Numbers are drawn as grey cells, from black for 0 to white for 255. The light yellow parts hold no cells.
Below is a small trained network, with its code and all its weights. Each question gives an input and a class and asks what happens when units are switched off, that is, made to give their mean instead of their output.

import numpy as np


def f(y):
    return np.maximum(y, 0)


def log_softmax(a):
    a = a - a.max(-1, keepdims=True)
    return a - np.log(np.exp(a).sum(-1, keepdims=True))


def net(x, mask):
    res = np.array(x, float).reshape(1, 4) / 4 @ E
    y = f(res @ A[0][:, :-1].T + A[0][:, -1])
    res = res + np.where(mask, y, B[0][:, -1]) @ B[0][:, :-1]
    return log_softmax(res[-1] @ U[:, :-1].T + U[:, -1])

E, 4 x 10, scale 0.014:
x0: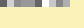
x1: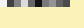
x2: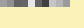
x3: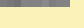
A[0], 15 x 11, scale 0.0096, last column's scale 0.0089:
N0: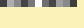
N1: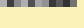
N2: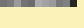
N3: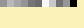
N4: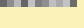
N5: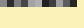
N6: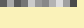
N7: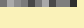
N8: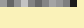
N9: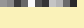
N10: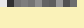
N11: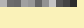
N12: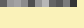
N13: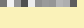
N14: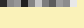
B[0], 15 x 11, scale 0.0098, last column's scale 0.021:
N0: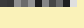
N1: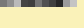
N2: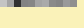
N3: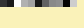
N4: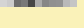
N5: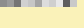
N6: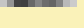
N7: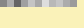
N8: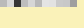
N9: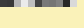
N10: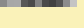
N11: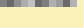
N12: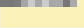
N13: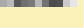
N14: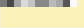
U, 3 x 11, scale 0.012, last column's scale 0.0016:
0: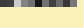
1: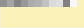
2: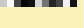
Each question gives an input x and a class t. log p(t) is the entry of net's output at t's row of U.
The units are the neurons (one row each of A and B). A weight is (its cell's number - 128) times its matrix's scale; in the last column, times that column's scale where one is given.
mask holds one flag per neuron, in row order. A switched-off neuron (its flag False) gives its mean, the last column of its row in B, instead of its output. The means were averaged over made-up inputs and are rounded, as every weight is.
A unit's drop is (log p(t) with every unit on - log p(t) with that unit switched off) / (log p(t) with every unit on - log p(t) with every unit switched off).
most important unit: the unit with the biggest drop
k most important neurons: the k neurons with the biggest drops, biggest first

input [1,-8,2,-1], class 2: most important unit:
N13
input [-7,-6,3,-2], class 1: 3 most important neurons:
N5, N3, N1
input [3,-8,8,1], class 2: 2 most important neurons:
N13, N6
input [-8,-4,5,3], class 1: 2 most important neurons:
N5, N3
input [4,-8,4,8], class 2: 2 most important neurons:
N13, N6
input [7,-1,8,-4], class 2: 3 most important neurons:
N13, N6, N4
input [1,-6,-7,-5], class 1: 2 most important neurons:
N7, N12
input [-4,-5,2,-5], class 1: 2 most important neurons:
N5, N3
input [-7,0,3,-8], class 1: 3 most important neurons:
N5, N0, N3
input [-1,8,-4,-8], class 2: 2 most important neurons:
N3, N9
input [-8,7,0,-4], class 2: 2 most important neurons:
N3, N10
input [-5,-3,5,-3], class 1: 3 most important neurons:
N5, N3, N1
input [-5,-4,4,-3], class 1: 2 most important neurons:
N5, N3
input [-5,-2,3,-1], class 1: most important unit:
N5
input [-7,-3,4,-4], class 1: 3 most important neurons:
N5, N3, N1
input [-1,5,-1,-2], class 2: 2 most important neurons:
N3, N9
